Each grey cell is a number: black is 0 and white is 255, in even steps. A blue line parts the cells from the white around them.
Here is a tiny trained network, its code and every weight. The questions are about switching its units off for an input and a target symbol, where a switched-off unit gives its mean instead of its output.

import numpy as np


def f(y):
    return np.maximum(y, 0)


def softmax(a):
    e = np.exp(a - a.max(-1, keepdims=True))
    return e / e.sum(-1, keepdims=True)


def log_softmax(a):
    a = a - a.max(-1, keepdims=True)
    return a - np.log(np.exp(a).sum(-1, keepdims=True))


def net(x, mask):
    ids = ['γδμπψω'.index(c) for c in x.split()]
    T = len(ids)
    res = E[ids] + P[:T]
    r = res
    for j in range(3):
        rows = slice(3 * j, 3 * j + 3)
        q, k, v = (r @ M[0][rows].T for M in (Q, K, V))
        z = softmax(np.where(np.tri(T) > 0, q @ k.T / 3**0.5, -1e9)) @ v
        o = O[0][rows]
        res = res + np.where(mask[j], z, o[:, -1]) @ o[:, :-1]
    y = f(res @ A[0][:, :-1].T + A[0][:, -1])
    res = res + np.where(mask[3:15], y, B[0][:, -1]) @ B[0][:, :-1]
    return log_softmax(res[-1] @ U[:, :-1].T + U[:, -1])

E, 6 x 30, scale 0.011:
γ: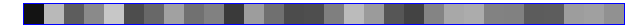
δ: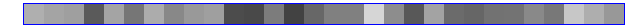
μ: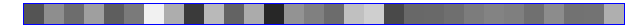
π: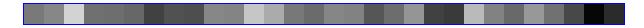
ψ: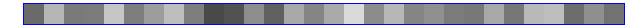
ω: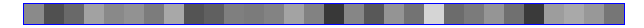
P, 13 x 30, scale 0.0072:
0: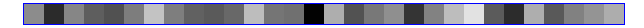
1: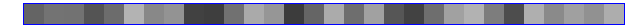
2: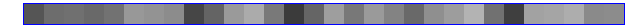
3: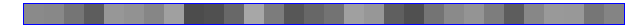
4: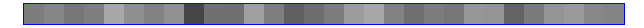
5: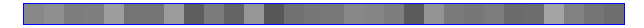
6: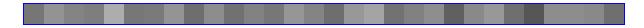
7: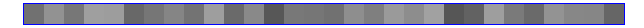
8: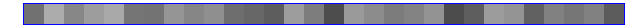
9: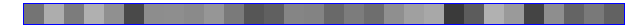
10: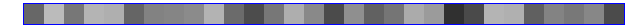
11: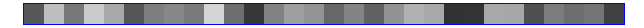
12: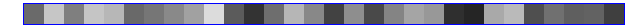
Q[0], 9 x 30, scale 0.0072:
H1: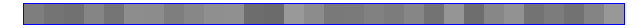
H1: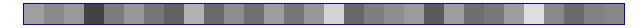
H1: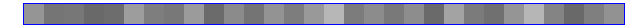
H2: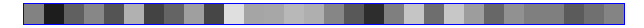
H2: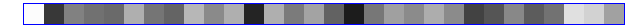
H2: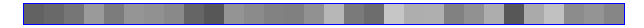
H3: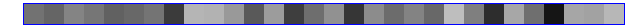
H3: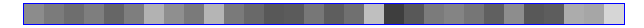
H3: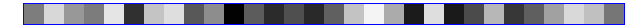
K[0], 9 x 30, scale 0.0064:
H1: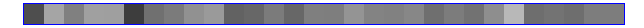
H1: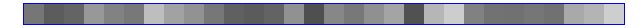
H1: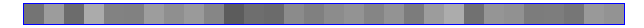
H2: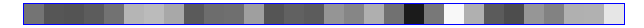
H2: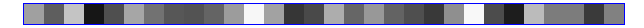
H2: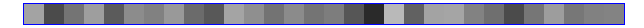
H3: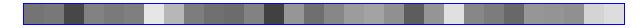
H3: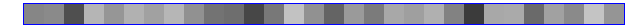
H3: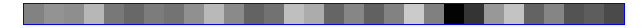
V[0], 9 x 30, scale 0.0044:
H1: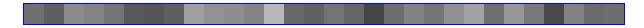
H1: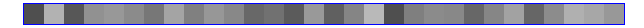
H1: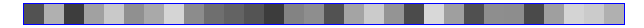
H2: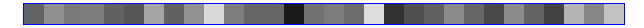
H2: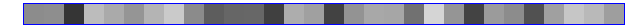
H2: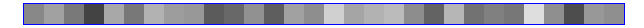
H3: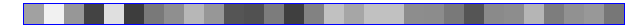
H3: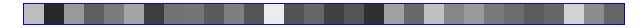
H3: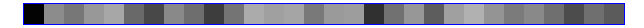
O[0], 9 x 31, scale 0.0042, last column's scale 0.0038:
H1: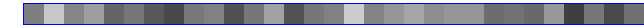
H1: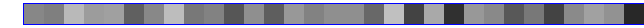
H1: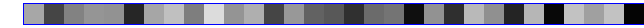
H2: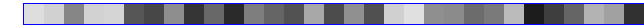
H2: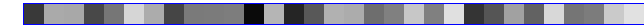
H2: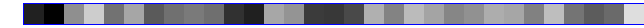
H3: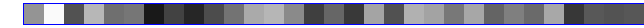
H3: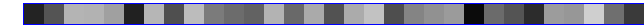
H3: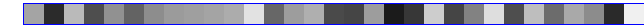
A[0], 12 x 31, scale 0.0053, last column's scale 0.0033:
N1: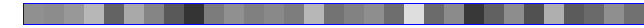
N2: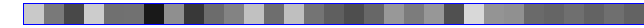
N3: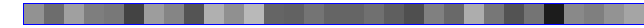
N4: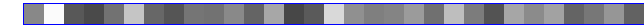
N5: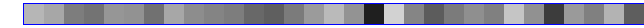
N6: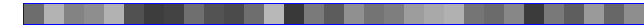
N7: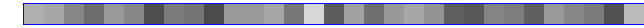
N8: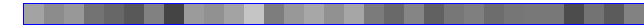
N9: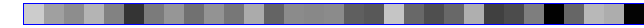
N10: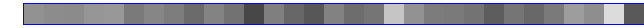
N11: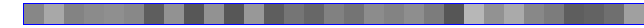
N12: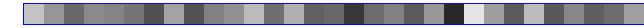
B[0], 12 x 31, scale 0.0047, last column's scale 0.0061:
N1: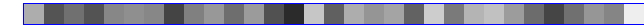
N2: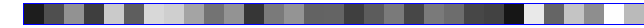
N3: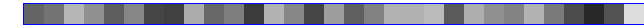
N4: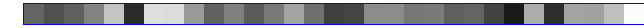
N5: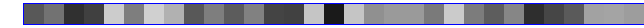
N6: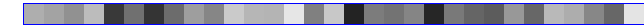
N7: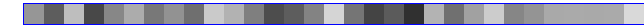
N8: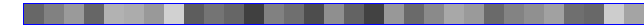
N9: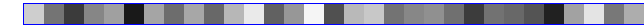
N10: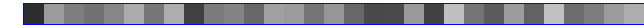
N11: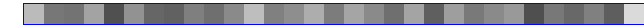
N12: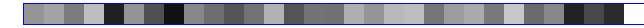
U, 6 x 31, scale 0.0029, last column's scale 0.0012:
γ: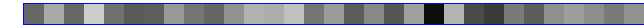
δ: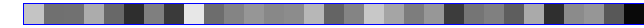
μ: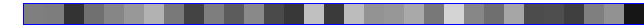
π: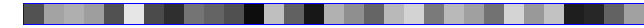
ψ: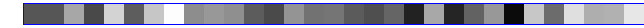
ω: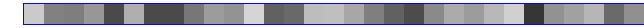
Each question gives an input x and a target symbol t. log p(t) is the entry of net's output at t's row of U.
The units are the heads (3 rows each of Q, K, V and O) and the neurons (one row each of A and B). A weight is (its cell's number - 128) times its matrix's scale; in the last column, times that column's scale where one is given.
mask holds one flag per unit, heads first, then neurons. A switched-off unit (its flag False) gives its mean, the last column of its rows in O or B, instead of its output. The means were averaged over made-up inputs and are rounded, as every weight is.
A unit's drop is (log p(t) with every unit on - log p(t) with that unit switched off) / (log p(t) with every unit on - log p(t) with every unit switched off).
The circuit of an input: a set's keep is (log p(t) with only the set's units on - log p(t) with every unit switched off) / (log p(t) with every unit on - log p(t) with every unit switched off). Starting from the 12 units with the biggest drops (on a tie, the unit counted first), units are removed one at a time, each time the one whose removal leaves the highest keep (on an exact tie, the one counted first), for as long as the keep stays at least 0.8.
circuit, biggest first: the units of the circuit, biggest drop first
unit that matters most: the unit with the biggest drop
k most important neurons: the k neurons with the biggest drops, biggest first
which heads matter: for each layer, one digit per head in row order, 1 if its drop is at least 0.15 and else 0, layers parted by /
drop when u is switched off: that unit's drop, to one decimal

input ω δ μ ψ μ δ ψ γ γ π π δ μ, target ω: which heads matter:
111
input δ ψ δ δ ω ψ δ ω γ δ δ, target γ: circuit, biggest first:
(H3 H2 N6)
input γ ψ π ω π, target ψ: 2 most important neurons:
(N12 N4)
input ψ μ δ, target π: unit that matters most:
H1
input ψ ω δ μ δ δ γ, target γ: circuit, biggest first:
(H3 H2 N6)
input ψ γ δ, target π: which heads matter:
101
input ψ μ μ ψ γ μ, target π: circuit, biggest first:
(H1 H3 N12 N3)
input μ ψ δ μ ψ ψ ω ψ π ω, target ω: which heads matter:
100
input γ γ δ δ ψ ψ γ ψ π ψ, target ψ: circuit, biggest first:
(H1 N12)
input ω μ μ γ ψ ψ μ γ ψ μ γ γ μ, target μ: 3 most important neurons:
(N5 N9 N12)
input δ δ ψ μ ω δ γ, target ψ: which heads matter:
101
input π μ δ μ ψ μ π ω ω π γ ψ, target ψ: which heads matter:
010
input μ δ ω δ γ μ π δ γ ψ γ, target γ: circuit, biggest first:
(N4 N6 H1)
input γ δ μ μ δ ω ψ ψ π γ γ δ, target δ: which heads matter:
110
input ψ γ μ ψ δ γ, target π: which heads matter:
111
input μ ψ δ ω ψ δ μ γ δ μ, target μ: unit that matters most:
H3
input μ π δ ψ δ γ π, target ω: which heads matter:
111
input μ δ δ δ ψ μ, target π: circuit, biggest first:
(H3 H1 N12 N3)
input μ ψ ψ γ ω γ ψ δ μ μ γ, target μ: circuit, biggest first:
(H3 N5 H2)
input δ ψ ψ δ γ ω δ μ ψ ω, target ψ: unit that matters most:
H1
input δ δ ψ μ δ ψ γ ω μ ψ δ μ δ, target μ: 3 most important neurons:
(N5 N9 N6)
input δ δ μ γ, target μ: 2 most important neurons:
(N5 N9)
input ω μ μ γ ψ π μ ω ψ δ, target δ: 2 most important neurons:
(N12 N9)
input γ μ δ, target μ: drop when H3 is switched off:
0.6
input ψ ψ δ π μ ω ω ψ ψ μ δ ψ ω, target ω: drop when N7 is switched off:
0.3
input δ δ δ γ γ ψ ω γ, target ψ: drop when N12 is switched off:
0.3
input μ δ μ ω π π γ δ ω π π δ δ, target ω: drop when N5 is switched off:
0.0
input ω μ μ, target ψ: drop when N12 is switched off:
0.3
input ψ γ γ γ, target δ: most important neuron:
(N9)
